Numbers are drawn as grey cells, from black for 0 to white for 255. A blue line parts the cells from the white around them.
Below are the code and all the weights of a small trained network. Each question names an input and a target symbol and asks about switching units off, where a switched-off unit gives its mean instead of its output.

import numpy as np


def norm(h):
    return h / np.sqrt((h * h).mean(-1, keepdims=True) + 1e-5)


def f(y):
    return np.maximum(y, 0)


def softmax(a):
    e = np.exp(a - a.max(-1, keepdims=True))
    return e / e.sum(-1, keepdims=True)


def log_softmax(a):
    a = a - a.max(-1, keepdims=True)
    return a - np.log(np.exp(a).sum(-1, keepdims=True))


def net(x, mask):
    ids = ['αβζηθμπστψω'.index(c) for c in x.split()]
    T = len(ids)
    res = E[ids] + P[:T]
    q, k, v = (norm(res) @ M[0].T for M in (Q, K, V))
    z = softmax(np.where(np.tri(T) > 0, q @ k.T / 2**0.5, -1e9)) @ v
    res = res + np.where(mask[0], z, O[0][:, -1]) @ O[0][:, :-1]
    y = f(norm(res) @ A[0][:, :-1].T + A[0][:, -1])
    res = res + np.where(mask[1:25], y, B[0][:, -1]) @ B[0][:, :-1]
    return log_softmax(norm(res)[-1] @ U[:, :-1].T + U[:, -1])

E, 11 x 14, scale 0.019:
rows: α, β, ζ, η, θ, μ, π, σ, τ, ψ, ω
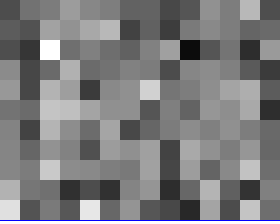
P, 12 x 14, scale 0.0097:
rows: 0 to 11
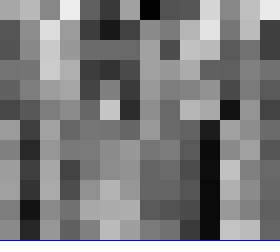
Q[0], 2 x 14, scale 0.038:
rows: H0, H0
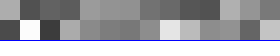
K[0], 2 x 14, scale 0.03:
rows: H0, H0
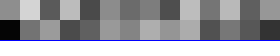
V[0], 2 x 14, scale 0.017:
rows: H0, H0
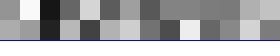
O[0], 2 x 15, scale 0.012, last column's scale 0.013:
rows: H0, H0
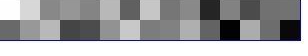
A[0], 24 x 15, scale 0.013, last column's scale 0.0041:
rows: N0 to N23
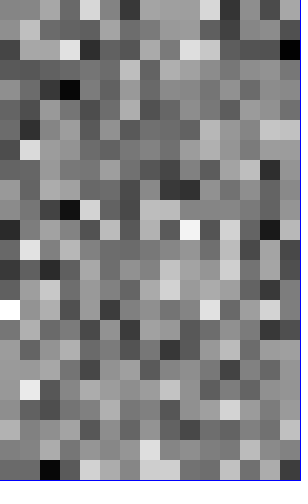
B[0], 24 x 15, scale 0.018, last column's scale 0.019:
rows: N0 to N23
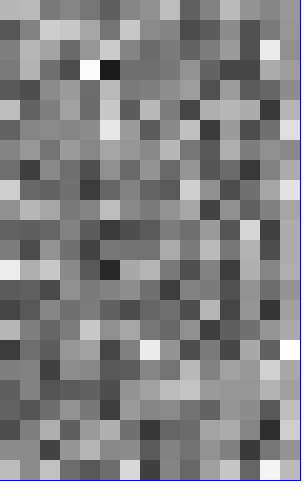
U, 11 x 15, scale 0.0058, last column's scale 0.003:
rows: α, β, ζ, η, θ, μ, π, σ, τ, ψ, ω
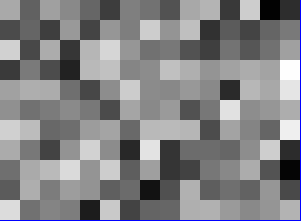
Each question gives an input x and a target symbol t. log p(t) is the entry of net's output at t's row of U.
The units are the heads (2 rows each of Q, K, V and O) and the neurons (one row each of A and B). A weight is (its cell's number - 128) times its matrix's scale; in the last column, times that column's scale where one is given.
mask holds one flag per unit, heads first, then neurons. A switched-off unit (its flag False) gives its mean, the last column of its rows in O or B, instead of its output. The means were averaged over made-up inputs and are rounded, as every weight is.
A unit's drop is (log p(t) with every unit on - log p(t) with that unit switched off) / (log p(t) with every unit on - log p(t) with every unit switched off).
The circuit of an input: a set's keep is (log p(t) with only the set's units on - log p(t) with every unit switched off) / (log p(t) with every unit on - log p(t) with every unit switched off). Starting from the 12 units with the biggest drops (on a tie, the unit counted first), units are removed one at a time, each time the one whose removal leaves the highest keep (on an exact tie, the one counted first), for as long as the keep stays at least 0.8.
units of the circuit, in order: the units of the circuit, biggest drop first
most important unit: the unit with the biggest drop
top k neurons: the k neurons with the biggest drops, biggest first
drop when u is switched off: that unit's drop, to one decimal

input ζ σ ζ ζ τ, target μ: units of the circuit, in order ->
(H0 N23)
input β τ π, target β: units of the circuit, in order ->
(N6 N17)
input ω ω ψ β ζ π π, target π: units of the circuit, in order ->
(H0)
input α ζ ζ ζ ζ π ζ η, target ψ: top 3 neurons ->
(N17 N18 N5)
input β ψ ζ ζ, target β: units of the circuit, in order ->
(N6 N23)
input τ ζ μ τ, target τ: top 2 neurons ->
(N1 N9)
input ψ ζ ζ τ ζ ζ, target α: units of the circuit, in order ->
(H0 N6 N21 N11)
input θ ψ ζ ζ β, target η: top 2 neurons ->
(N3 N9)
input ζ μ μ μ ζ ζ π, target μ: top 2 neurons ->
(N13 N23)
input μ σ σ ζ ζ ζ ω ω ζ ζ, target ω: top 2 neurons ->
(N17 N5)
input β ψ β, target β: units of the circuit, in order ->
(N6 N21)
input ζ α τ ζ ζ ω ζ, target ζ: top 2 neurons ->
(N20 N21)
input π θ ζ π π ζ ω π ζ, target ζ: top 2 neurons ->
(N17 N5)
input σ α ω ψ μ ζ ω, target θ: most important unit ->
H0
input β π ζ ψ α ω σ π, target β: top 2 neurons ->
(N6 N8)
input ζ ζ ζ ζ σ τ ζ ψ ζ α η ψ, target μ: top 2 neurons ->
(N13 N23)
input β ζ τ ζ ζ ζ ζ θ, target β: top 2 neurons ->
(N6 N8)
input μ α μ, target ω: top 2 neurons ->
(N17 N2)
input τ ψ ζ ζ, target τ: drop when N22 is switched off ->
0.1
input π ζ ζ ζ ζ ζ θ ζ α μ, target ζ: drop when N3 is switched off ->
0.5
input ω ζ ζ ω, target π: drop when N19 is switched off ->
0.4
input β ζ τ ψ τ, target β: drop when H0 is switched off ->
0.3
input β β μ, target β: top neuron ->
(N8)
